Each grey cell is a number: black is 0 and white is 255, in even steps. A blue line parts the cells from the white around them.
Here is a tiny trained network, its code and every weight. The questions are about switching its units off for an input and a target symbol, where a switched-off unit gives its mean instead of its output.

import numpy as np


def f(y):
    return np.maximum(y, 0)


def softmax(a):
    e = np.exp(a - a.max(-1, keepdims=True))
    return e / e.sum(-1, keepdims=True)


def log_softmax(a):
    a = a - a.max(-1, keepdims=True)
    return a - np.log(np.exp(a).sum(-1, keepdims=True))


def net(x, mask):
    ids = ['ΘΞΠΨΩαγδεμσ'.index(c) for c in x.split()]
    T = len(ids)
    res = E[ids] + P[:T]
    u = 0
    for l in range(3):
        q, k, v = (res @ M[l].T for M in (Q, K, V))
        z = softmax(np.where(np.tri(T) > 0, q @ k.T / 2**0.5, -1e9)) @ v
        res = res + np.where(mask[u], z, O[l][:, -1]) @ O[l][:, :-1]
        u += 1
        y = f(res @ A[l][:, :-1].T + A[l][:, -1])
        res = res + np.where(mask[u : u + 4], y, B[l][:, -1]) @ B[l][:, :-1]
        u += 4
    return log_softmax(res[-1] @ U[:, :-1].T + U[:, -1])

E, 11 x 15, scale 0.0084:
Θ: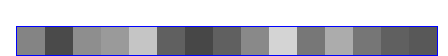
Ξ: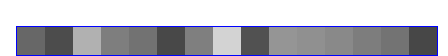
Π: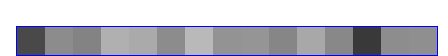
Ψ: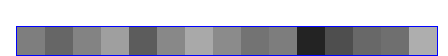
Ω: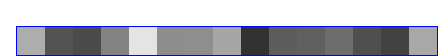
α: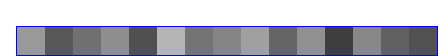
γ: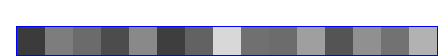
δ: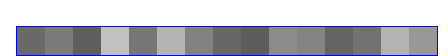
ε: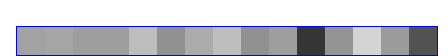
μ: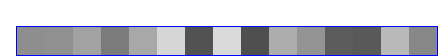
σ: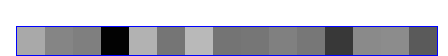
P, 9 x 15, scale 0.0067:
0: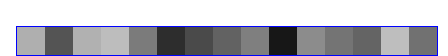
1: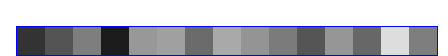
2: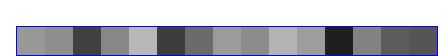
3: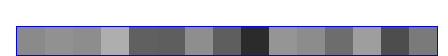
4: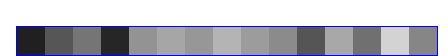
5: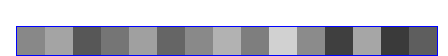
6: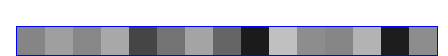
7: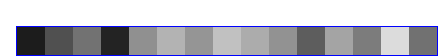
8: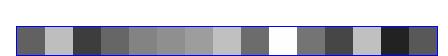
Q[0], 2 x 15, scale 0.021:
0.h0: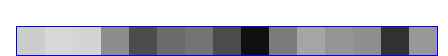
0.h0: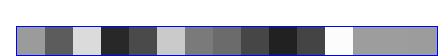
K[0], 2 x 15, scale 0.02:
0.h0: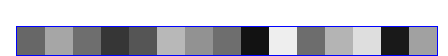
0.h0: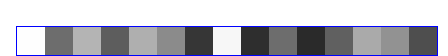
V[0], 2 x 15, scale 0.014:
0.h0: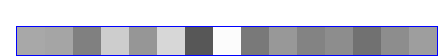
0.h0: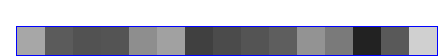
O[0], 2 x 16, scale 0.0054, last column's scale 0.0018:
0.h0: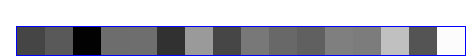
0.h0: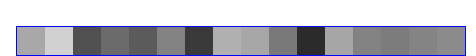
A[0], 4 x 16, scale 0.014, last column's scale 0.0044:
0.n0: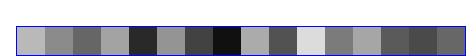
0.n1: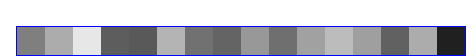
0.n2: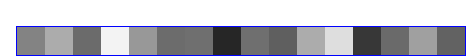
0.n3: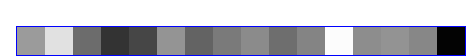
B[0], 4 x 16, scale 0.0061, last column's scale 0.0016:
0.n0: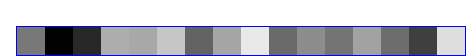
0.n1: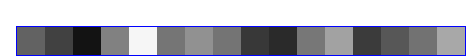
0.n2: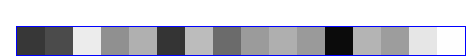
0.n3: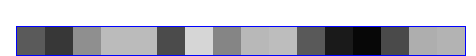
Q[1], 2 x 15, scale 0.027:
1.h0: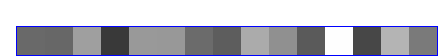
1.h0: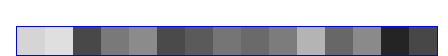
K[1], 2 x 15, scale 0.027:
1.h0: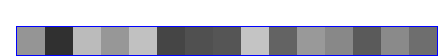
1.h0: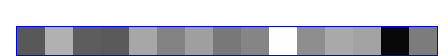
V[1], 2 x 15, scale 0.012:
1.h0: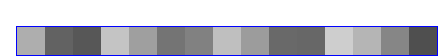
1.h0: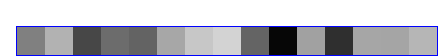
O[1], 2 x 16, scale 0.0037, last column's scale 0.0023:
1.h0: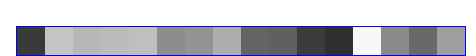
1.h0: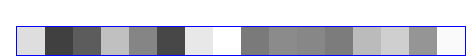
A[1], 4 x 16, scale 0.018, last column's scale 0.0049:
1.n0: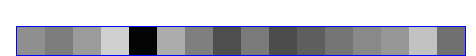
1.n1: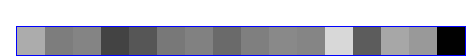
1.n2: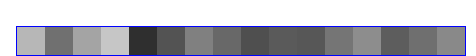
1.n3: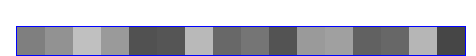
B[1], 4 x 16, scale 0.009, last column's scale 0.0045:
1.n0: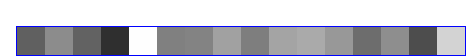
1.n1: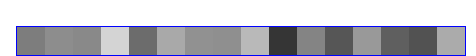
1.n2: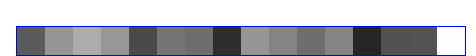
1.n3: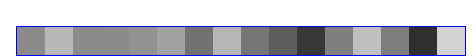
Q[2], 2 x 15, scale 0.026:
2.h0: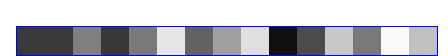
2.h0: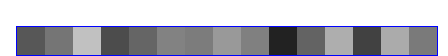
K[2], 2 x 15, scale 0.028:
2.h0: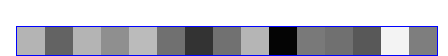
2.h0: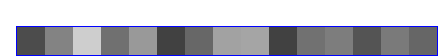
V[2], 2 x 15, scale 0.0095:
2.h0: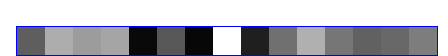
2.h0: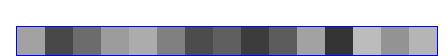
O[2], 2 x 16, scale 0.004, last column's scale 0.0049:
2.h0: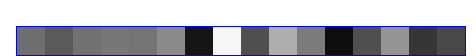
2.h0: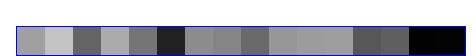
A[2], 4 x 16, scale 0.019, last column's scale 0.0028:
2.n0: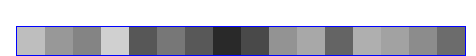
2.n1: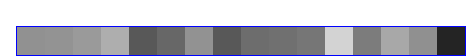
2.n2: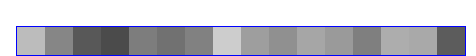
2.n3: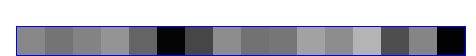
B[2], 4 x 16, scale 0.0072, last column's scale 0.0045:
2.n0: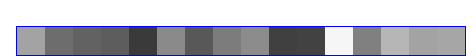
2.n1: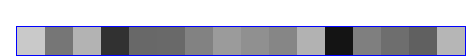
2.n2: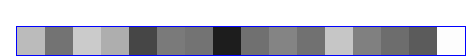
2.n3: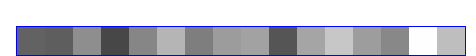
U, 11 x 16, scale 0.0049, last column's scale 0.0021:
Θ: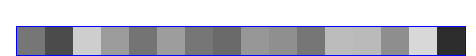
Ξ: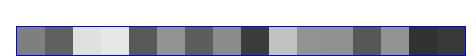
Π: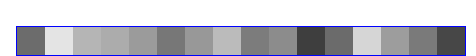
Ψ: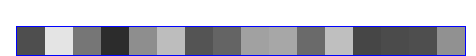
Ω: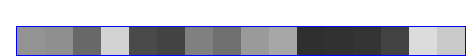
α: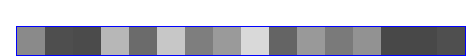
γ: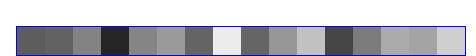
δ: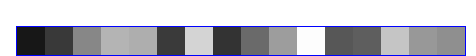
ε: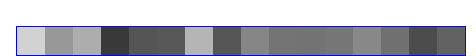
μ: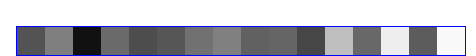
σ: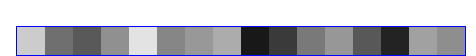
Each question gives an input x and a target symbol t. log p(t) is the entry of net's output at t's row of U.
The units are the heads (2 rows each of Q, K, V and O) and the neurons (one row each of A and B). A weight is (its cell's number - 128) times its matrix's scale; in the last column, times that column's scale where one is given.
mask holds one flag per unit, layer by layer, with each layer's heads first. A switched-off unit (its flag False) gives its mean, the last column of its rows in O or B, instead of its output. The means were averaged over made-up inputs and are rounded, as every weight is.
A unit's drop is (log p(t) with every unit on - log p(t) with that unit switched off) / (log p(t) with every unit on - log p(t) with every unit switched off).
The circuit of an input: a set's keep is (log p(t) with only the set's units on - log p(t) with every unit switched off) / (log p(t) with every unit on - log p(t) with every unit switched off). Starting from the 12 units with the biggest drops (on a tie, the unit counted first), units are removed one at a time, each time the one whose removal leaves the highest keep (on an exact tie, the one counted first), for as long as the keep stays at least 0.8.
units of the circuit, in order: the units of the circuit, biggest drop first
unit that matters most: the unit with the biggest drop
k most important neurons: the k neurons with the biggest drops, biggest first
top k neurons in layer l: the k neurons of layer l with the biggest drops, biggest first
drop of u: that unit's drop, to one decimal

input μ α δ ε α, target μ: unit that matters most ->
0.h0
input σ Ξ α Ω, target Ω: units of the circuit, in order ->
(0.h0 1.n2 0.n3 1.n0)
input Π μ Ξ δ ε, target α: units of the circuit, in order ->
(1.n1 0.n2 1.h0)
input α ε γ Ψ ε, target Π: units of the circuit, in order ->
(1.h0 0.n0)
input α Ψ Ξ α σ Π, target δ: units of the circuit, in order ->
(0.h0 1.n3)
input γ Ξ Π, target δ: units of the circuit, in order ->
(0.h0 0.n2 1.n3)
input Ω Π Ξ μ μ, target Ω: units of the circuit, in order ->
(0.n3 0.h0)
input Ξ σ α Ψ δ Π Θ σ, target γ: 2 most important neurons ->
(1.n2 1.n0)
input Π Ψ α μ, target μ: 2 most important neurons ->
(2.n0 1.n0)
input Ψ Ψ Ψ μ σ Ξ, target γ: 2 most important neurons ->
(2.n3 2.n2)
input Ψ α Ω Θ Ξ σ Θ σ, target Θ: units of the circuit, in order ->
(2.h0 1.n2 1.n0 2.n2)
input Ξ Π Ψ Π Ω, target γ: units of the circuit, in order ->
(2.h0 1.n2)
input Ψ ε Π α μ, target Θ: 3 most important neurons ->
(1.n0 1.n2 2.n2)
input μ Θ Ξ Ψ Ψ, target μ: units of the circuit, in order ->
(0.h0)
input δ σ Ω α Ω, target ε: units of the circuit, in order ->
(0.n2 2.h0 2.n1 1.n0)
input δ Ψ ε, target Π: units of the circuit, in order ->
(1.h0 0.h0)
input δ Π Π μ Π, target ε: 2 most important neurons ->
(0.n2 2.n1)
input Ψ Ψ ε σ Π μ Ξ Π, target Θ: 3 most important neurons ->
(1.n2 1.n0 2.n2)
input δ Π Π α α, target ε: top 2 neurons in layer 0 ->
(0.n2 0.n0)
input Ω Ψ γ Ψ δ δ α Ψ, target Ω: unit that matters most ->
0.n3
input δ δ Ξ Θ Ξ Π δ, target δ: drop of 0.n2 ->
0.4
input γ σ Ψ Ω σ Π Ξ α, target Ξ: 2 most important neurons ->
(2.n2 1.n2)
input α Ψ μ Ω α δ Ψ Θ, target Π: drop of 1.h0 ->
0.9
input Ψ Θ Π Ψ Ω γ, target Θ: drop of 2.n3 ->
1.0
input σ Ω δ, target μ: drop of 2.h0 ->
0.2
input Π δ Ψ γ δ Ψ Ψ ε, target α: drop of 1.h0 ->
1.2
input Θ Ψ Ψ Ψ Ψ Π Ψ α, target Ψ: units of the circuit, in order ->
(1.h0)
